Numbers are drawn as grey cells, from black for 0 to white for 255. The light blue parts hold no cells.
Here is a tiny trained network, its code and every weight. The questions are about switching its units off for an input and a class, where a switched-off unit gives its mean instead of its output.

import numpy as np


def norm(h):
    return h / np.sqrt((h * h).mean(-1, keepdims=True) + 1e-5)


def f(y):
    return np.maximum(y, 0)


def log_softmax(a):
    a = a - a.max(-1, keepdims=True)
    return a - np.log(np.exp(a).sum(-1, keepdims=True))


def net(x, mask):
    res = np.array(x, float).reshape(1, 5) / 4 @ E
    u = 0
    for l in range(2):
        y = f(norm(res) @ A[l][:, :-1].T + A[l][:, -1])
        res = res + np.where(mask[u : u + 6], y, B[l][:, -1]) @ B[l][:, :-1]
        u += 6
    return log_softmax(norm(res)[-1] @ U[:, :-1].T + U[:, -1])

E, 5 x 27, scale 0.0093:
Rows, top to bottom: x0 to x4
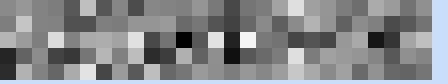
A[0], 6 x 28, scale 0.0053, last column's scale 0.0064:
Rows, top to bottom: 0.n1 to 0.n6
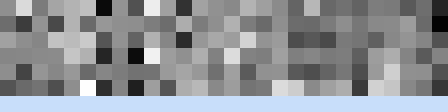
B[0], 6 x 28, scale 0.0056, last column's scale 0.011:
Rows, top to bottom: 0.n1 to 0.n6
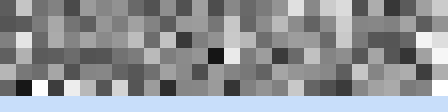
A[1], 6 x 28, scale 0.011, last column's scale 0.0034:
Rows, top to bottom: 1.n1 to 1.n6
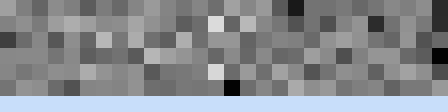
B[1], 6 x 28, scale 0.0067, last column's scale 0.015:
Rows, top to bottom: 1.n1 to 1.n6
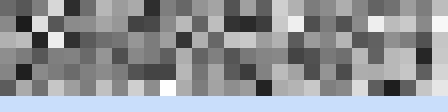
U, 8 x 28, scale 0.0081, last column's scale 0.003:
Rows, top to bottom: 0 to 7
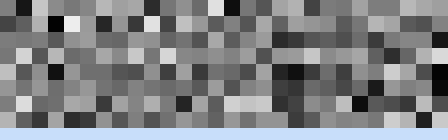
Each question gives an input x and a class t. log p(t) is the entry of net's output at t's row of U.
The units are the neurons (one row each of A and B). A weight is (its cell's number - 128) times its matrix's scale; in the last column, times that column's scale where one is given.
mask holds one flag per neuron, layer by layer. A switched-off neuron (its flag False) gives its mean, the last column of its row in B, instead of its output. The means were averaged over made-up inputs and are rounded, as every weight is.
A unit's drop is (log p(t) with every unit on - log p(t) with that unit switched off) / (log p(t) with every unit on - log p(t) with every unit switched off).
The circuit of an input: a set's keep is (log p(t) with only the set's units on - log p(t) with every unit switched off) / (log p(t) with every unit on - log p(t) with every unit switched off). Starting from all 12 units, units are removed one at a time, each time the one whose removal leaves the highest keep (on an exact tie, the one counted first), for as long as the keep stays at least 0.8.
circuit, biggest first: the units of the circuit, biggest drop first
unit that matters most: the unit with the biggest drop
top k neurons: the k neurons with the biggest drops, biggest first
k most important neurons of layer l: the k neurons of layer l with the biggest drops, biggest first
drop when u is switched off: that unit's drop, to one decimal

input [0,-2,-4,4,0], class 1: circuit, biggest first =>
1.n1; 1.n2
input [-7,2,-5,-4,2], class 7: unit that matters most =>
1.n4
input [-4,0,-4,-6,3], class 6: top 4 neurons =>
1.n2; 0.n4; 1.n5; 0.n1
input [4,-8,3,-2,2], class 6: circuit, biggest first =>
0.n4; 1.n2; 1.n6
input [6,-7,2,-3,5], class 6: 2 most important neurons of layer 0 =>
0.n3; 0.n4
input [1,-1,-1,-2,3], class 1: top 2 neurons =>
0.n6; 1.n3
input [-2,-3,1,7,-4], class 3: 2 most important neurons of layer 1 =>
1.n3; 1.n6
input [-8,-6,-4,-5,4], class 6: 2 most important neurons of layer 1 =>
1.n2; 1.n5
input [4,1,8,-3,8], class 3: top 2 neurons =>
0.n1; 0.n6
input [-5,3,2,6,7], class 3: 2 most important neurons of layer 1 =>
1.n6; 1.n3
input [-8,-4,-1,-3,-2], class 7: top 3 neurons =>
1.n6; 0.n2; 0.n6
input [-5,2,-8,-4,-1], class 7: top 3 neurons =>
1.n4; 1.n1; 1.n2
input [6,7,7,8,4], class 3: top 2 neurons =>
1.n6; 0.n6
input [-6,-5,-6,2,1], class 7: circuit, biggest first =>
1.n3
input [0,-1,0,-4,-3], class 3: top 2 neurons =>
0.n3; 1.n1
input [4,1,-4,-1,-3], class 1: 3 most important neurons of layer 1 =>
1.n3; 1.n5; 1.n1
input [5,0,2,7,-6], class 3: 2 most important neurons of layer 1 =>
1.n6; 1.n2
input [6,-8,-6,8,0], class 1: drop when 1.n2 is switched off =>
0.2
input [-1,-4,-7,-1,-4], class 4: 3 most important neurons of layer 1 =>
1.n4; 1.n6; 1.n1
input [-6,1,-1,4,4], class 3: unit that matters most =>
0.n4
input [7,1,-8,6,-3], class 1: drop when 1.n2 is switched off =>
0.5
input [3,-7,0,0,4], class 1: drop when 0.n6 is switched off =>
0.6
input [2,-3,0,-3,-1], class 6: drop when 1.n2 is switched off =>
0.0
